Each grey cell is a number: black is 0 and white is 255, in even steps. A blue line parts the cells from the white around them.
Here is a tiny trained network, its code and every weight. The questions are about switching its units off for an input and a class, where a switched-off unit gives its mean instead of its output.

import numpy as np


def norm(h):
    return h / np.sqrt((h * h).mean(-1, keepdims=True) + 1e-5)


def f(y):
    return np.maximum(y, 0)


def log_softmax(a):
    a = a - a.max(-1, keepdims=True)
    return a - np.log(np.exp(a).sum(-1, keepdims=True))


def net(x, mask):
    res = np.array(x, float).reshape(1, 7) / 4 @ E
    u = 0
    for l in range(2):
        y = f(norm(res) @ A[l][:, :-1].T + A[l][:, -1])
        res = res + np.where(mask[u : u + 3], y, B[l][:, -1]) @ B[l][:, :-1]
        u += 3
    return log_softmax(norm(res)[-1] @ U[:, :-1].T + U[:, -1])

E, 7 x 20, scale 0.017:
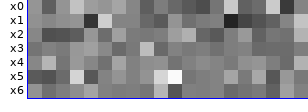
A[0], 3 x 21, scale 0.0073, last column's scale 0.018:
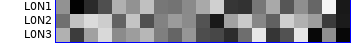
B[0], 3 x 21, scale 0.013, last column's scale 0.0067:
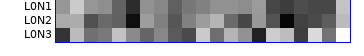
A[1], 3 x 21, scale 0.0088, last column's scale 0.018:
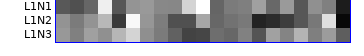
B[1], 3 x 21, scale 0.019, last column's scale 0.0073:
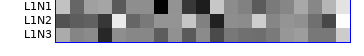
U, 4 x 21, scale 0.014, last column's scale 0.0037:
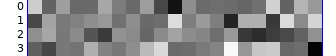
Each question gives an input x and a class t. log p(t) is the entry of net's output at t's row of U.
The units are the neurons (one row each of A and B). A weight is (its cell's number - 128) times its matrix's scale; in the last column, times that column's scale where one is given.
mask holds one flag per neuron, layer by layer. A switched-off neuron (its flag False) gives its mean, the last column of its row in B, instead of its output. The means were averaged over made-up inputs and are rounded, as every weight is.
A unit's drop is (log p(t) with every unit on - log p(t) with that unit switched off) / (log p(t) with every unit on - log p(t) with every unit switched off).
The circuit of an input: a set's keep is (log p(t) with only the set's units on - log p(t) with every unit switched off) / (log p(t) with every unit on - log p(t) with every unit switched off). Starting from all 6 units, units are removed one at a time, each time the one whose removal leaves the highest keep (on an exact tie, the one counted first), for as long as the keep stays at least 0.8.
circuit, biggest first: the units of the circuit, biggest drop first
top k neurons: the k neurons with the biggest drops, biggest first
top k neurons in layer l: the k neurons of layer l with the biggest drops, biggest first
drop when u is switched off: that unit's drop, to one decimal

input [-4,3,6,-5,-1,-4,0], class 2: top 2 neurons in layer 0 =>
[L0N1; L0N3]
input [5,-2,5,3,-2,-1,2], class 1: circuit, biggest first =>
[L0N3]
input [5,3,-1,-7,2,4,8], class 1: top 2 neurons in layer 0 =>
[L0N3; L0N2]
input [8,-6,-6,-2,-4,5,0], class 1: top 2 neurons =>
[L0N3; L1N2]
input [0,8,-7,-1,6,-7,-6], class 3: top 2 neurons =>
[L1N2; L1N1]
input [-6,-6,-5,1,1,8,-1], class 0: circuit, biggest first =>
[L1N1; L0N3]
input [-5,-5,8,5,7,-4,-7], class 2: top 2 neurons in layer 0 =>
[L0N3; L0N1]
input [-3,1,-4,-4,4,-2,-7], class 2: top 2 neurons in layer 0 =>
[L0N3; L0N2]
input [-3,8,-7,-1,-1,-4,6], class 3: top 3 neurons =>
[L1N2; L0N3; L0N1]
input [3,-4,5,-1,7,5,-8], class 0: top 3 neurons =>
[L1N1; L1N2; L0N2]
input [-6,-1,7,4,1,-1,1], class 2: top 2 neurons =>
[L0N1; L0N3]
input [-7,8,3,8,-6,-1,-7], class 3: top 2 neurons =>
[L1N2; L0N3]
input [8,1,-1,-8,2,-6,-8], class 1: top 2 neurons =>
[L0N3; L1N1]
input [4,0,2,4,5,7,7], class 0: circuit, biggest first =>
[L1N1]
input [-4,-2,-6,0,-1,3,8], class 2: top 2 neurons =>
[L0N2; L0N3]
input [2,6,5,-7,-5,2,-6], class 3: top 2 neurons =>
[L1N2; L0N2]
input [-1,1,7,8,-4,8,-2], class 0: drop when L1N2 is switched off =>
0.0
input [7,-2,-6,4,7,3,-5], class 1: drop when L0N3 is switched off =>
1.1
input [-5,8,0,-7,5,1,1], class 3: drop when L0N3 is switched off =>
0.1
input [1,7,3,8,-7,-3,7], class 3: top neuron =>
[L1N2]
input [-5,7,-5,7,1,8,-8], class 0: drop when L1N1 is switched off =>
0.8
